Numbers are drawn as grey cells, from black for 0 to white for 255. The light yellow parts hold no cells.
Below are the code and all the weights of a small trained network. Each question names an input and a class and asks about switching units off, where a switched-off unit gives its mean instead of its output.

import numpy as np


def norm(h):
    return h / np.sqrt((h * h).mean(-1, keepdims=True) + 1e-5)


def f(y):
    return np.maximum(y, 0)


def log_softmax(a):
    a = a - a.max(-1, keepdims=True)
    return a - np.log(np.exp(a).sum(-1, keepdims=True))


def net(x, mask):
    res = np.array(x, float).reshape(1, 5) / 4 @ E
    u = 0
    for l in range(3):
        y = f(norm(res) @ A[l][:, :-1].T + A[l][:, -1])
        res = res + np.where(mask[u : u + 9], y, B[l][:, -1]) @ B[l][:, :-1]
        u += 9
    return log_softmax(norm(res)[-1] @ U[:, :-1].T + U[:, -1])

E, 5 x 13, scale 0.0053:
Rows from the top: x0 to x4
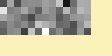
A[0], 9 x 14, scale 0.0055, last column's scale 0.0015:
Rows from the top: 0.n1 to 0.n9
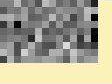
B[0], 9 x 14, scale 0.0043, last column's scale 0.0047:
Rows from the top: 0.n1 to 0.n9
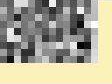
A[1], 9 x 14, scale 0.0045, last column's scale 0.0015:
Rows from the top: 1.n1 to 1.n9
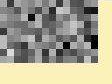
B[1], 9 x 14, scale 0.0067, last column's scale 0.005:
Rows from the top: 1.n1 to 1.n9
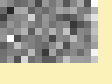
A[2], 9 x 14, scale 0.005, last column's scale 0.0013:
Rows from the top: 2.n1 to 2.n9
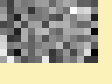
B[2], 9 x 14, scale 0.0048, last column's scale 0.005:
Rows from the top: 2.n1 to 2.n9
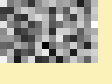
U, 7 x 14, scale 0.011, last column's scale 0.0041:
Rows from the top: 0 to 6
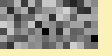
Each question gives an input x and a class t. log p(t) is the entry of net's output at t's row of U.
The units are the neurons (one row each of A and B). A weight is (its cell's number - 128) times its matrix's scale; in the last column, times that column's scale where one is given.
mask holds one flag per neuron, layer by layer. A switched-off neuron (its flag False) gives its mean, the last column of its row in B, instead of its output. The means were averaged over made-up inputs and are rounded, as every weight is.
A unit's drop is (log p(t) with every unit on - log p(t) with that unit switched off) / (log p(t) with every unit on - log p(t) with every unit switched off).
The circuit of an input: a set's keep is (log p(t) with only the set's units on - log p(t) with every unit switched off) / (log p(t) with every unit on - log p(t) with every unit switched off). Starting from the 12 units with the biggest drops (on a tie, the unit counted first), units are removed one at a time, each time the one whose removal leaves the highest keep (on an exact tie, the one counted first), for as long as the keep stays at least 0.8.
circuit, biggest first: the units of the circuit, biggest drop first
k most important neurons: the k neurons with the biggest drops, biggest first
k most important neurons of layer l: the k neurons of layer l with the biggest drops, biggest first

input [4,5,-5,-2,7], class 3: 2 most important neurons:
(1.n6 2.n9)
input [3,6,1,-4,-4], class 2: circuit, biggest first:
(0.n3 2.n8)
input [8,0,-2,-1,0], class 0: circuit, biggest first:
(0.n4)
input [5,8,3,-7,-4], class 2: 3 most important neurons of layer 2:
(2.n8 2.n3 2.n5)
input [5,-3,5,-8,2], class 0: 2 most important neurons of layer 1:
(1.n9 1.n2)
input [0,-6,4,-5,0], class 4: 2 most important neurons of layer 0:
(0.n5 0.n6)
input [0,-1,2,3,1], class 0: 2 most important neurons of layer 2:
(2.n9 2.n7)
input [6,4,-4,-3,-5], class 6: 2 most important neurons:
(0.n8 1.n7)
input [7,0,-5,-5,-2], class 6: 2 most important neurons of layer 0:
(0.n8 0.n7)
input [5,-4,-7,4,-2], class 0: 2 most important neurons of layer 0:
(0.n9 0.n4)
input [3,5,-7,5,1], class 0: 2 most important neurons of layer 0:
(0.n4 0.n9)
